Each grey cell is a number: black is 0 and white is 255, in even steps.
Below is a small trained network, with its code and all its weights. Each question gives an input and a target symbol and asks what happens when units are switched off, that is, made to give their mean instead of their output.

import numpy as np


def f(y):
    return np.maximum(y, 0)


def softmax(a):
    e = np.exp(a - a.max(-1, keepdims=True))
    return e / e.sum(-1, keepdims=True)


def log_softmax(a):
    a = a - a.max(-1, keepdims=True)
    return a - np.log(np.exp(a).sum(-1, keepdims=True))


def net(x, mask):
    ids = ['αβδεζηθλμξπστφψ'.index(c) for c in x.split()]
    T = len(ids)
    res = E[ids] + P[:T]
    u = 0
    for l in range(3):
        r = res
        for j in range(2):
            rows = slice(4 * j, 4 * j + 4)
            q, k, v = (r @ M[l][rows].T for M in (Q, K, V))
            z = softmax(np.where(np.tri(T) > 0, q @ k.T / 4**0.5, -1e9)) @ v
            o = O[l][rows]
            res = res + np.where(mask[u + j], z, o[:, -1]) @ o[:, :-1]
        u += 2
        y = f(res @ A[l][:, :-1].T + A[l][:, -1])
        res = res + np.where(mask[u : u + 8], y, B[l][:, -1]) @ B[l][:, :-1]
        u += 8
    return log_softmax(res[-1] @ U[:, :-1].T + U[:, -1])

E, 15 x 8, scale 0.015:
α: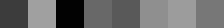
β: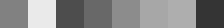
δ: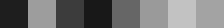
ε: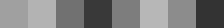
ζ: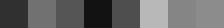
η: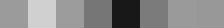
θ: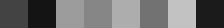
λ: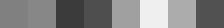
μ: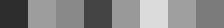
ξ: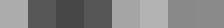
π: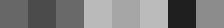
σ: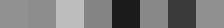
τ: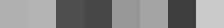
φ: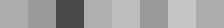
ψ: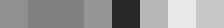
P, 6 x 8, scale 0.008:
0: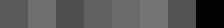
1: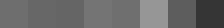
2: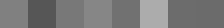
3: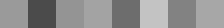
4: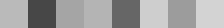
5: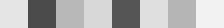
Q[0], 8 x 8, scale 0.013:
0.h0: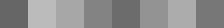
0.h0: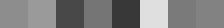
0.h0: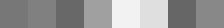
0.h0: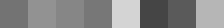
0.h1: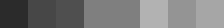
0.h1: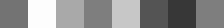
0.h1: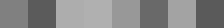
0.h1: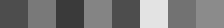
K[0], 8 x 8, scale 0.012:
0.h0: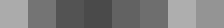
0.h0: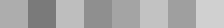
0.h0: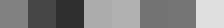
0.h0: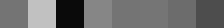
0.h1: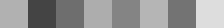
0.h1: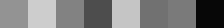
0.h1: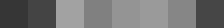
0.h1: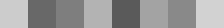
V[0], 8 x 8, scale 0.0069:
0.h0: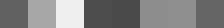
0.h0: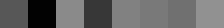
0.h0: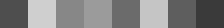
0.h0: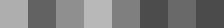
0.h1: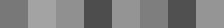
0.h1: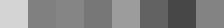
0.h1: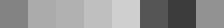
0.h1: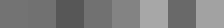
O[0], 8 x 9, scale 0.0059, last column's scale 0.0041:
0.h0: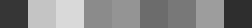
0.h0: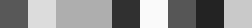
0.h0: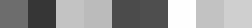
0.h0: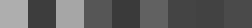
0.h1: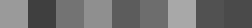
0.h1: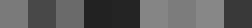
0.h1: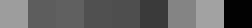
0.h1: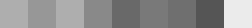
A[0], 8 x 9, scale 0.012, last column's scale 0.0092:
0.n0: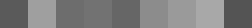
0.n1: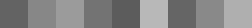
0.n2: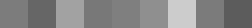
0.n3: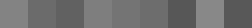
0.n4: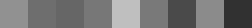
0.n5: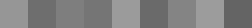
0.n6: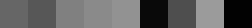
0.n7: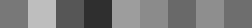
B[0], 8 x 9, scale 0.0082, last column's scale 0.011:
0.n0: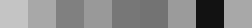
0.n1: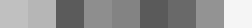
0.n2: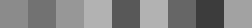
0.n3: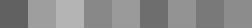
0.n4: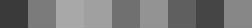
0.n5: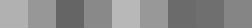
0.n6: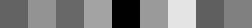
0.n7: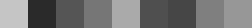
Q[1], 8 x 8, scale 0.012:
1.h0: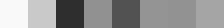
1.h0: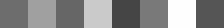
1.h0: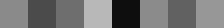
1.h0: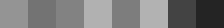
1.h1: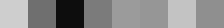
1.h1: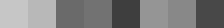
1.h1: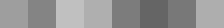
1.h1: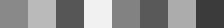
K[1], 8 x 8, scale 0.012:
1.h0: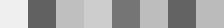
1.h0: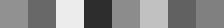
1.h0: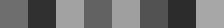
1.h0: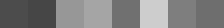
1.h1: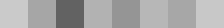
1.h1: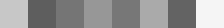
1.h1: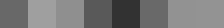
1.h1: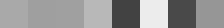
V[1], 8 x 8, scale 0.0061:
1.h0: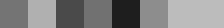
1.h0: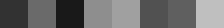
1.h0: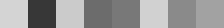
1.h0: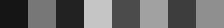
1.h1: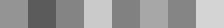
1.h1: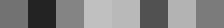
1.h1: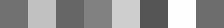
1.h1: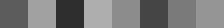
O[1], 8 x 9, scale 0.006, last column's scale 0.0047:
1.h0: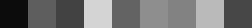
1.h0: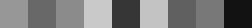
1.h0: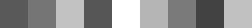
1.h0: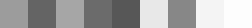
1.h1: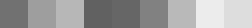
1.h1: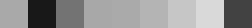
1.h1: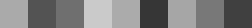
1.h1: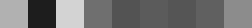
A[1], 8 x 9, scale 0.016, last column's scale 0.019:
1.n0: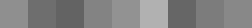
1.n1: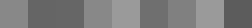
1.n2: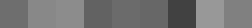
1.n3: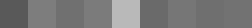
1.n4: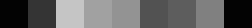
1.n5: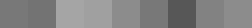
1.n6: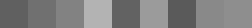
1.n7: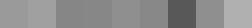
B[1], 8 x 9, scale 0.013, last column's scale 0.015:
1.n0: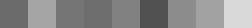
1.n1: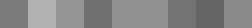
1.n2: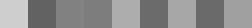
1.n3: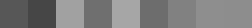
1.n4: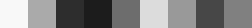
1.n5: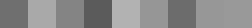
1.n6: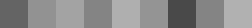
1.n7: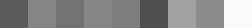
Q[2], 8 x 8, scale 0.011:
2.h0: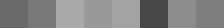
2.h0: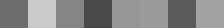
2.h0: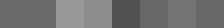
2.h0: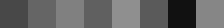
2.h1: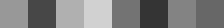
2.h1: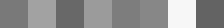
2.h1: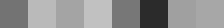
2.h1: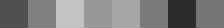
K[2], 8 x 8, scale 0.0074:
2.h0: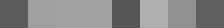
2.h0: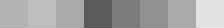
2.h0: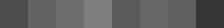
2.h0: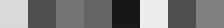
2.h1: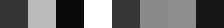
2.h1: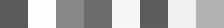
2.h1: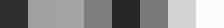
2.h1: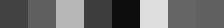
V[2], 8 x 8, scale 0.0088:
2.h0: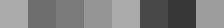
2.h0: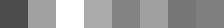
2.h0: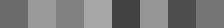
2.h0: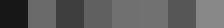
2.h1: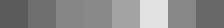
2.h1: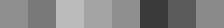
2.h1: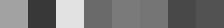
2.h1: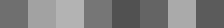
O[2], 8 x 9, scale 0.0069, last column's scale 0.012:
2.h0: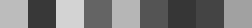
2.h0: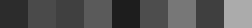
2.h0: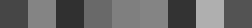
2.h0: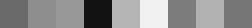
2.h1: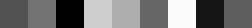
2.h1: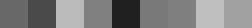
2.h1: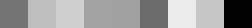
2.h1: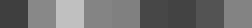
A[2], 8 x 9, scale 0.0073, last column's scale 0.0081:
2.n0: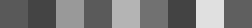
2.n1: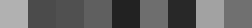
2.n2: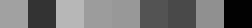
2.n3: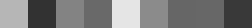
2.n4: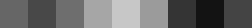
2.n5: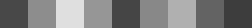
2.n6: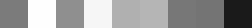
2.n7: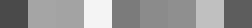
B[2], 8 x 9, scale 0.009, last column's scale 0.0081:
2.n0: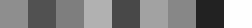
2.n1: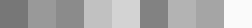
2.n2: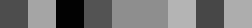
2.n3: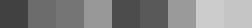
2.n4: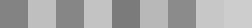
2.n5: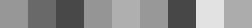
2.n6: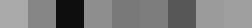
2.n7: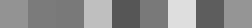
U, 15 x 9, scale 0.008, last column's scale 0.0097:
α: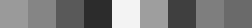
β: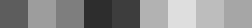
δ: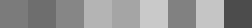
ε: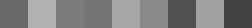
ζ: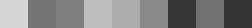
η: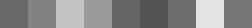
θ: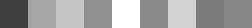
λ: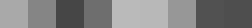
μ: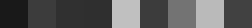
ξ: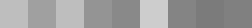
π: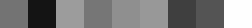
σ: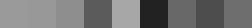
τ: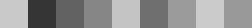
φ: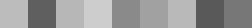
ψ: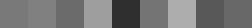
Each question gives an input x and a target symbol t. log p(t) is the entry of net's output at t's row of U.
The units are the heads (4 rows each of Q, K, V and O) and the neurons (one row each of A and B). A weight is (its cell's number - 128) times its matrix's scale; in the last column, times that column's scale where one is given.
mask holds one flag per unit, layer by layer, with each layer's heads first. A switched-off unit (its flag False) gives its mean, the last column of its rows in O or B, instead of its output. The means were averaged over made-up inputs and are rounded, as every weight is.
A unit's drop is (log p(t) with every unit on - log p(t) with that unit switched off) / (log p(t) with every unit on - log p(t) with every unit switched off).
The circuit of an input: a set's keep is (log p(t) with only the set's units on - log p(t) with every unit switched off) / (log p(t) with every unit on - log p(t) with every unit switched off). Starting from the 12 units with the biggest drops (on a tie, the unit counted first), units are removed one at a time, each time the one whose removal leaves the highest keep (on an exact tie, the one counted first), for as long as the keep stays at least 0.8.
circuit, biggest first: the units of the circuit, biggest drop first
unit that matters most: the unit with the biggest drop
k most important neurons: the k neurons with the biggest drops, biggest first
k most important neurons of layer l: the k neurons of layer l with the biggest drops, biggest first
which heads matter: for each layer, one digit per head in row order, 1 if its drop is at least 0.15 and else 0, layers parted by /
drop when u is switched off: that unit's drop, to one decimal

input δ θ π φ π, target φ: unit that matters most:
0.n1
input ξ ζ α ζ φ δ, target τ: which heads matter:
10 / 00 / 00
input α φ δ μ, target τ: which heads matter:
10 / 01 / 00
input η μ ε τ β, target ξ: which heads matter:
01 / 01 / 11
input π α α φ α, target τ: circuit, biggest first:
0.h0, 1.h1
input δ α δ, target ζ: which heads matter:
10 / 11 / 00
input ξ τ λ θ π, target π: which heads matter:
10 / 11 / 10
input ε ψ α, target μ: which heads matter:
00 / 00 / 10
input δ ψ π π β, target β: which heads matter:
10 / 01 / 00
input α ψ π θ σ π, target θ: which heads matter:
00 / 10 / 01
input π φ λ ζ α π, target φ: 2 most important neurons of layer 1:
1.n6, 1.n7
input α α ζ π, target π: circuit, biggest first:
2.n0, 1.n6, 2.h0, 1.h0
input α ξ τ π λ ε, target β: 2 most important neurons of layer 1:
1.n5, 1.n6
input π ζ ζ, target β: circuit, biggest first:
2.h0
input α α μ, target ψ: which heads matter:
10 / 00 / 10
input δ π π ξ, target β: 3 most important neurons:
1.n2, 1.n6, 0.n0
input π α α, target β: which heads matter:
10 / 01 / 01
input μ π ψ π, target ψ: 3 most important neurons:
1.n7, 1.n6, 2.n7
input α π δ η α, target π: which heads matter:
11 / 10 / 01
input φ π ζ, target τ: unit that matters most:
0.h1
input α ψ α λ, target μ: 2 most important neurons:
1.n3, 0.n7
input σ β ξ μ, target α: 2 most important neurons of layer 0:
0.n1, 0.n7
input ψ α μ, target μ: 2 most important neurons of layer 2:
2.n0, 2.n1
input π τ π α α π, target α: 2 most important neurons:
1.n7, 1.n2
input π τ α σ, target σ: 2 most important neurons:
1.n2, 0.n1
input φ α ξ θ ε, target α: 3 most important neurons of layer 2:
2.n0, 2.n3, 2.n7
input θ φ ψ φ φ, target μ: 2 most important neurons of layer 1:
1.n3, 1.n2
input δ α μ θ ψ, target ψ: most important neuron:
1.n0
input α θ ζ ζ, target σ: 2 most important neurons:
0.n1, 0.n2
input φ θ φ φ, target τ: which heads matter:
10 / 01 / 10
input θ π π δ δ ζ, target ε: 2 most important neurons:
0.n1, 1.n7
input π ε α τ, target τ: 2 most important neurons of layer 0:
0.n7, 0.n0
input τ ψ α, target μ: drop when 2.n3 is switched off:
0.0
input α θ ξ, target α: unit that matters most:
0.h0
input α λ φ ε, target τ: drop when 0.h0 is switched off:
0.5
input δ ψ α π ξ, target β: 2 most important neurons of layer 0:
0.n0, 0.n7
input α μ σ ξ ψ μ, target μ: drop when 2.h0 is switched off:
0.2
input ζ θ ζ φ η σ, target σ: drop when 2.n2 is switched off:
0.2
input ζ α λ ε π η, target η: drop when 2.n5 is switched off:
0.1
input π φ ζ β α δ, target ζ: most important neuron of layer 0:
0.n0
